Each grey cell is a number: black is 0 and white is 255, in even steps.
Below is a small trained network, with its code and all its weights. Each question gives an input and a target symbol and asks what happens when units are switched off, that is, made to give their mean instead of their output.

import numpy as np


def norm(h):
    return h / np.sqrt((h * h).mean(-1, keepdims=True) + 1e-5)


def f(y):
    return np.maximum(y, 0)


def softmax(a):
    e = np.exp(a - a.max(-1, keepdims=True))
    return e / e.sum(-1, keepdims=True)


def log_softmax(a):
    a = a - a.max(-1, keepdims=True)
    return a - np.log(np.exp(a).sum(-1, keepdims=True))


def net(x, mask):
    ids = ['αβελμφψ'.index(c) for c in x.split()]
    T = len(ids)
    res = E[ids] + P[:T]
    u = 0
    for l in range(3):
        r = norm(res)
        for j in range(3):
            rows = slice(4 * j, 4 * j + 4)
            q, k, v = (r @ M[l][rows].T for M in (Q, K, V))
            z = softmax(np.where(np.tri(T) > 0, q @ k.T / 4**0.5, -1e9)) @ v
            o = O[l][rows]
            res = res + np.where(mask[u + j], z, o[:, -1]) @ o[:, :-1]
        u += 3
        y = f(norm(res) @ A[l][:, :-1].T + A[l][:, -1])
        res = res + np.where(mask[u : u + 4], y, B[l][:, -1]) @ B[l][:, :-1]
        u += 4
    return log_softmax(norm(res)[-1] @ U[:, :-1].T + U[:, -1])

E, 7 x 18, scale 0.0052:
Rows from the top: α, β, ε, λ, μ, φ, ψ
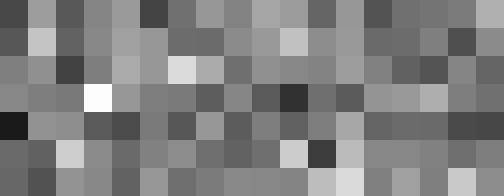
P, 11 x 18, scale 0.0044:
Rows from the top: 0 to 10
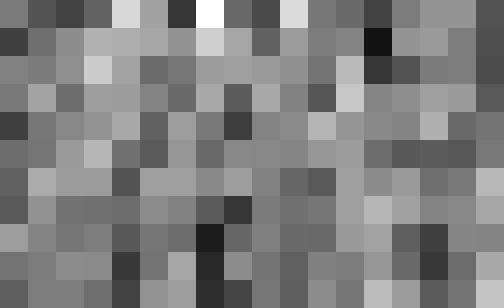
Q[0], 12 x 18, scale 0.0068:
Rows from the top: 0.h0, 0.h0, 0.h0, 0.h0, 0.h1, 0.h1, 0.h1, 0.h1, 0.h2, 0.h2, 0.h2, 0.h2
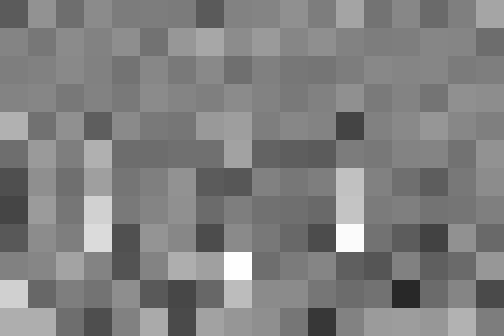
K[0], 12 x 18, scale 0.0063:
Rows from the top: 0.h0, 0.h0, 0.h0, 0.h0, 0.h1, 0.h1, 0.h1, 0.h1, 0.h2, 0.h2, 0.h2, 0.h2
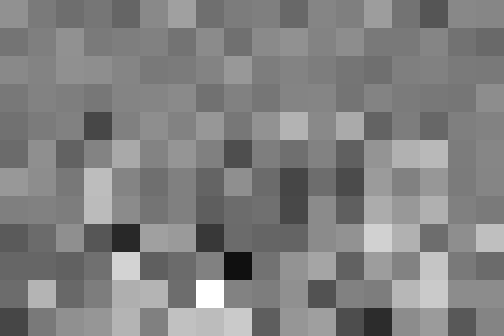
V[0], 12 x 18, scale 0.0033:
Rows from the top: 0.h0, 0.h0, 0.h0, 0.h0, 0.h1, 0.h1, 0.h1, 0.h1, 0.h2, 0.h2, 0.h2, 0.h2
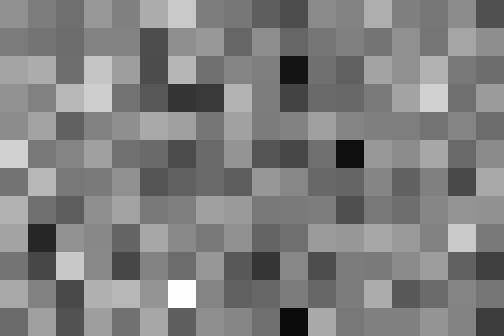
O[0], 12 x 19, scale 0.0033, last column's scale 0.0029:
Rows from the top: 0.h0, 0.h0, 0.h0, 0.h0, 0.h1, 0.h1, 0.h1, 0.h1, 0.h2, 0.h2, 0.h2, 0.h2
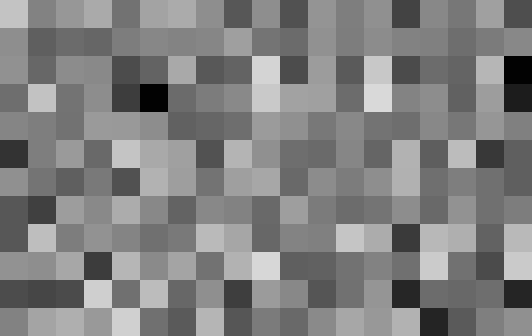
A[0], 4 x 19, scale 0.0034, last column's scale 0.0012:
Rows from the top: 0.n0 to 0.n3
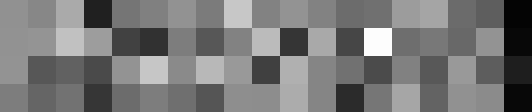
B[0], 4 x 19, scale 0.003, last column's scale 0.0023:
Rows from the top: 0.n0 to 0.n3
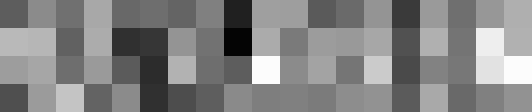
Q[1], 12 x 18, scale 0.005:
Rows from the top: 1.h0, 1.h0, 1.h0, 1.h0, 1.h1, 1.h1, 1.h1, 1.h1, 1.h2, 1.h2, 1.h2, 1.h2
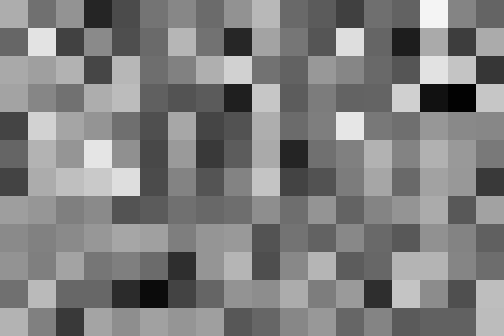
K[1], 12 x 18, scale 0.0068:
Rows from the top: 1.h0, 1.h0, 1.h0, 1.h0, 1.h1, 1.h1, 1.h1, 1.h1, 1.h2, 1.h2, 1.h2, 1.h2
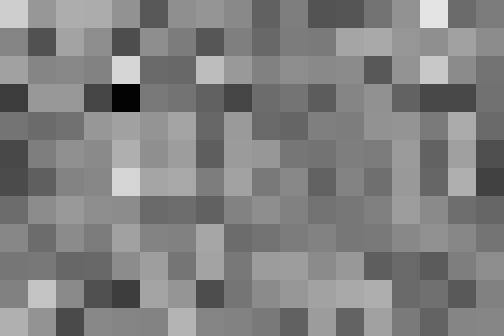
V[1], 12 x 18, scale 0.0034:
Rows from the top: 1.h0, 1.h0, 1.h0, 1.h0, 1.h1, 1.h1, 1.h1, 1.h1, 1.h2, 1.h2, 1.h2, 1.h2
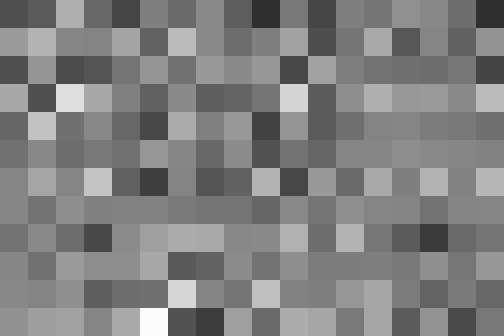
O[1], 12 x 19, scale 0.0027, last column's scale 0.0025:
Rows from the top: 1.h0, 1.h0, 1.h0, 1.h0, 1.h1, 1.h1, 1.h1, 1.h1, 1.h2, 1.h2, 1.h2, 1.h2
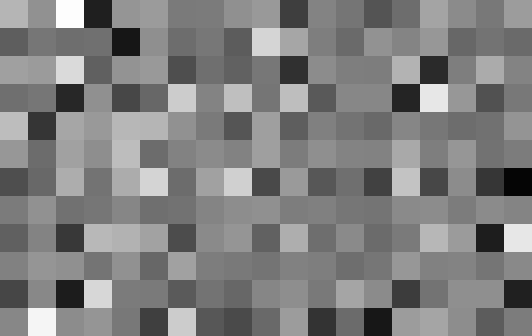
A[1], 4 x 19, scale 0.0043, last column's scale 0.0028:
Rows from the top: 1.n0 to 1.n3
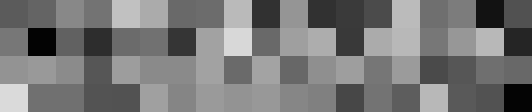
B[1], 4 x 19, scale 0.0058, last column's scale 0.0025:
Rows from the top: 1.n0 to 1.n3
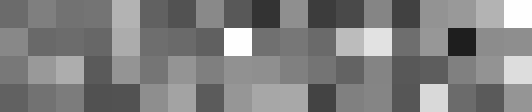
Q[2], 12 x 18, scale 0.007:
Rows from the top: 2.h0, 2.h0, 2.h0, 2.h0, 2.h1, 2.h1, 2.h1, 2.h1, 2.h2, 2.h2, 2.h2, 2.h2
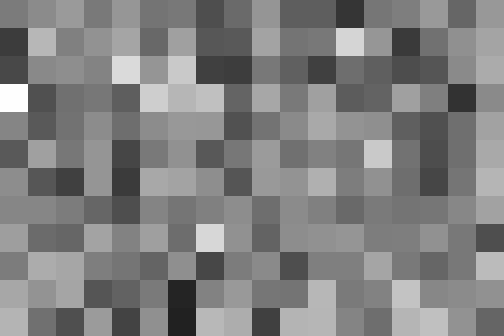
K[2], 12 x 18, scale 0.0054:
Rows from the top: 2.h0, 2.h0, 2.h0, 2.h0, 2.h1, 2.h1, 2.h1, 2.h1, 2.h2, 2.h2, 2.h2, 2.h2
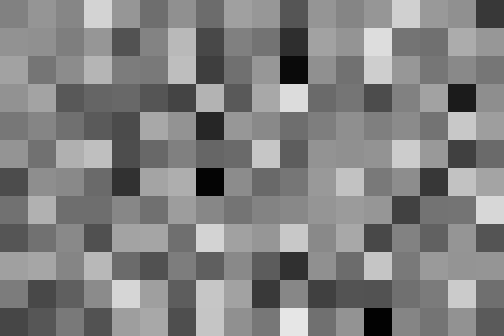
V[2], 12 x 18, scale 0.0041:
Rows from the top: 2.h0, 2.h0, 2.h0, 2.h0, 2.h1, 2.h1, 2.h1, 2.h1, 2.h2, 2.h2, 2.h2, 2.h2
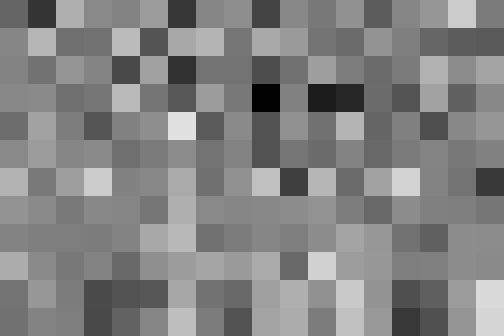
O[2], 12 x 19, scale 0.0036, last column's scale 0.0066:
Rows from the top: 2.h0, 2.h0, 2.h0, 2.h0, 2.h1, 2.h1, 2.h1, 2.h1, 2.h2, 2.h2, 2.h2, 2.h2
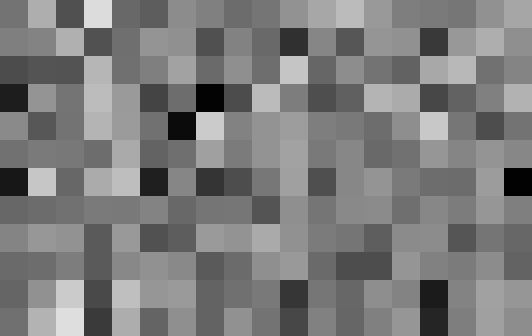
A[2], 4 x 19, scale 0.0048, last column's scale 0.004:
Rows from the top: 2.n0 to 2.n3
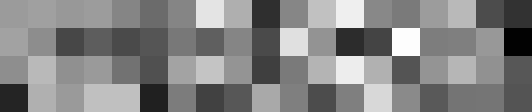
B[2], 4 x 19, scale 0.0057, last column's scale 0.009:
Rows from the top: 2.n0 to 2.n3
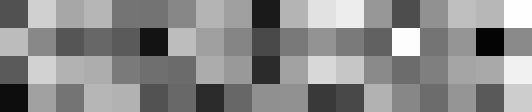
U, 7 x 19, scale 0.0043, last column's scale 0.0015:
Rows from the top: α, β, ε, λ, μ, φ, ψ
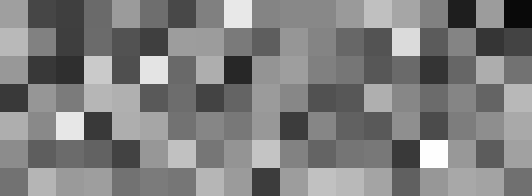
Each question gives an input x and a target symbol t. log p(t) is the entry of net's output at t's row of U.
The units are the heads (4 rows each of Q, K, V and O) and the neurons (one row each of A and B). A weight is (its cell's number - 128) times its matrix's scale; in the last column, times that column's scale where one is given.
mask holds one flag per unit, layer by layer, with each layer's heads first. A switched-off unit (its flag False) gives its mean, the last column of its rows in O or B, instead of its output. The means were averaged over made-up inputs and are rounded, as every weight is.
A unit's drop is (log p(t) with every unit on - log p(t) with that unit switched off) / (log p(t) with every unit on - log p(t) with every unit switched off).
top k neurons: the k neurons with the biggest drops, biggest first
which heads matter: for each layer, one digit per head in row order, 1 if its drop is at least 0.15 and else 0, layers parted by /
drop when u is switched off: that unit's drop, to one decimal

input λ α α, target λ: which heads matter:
000 / 000 / 100
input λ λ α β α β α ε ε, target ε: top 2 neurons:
0.n1; 2.n0
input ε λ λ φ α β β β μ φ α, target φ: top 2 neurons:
1.n0; 2.n0
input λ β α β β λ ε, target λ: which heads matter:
111 / 000 / 010
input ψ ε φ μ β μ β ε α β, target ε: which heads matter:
011 / 000 / 000
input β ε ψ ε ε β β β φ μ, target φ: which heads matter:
010 / 000 / 000
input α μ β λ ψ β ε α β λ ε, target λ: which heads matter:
110 / 000 / 010
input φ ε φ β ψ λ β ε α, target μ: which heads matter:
010 / 000 / 100
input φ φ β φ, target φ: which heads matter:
001 / 000 / 000
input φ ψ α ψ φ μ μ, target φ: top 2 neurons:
2.n0; 2.n2
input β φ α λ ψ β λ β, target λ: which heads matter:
100 / 000 / 010
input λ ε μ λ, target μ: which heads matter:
111 / 100 / 100
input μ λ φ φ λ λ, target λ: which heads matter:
000 / 000 / 010
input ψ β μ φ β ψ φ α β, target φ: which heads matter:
010 / 000 / 000
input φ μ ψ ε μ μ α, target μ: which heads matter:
000 / 000 / 000
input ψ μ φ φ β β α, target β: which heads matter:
001 / 000 / 000
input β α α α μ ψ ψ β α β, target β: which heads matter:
011 / 000 / 000
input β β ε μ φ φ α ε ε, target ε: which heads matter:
001 / 000 / 000
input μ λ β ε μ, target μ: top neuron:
1.n0
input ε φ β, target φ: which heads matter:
001 / 000 / 000
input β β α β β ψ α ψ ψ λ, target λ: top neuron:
1.n0
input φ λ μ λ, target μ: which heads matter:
101 / 100 / 100
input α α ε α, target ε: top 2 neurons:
2.n0; 2.n2
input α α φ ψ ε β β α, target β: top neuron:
2.n1
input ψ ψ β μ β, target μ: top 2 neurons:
2.n0; 2.n2
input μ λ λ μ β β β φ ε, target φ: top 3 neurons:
0.n1; 2.n0; 2.n2
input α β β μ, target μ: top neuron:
2.n0
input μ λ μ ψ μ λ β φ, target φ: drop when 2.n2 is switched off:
0.2
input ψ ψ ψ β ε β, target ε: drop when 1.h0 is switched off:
0.0
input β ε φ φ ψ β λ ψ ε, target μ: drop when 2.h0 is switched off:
0.1
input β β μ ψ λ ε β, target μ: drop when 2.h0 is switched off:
0.3
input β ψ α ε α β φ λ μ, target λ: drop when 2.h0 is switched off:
0.2
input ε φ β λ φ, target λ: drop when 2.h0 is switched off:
0.2
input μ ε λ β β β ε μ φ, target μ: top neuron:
1.n0
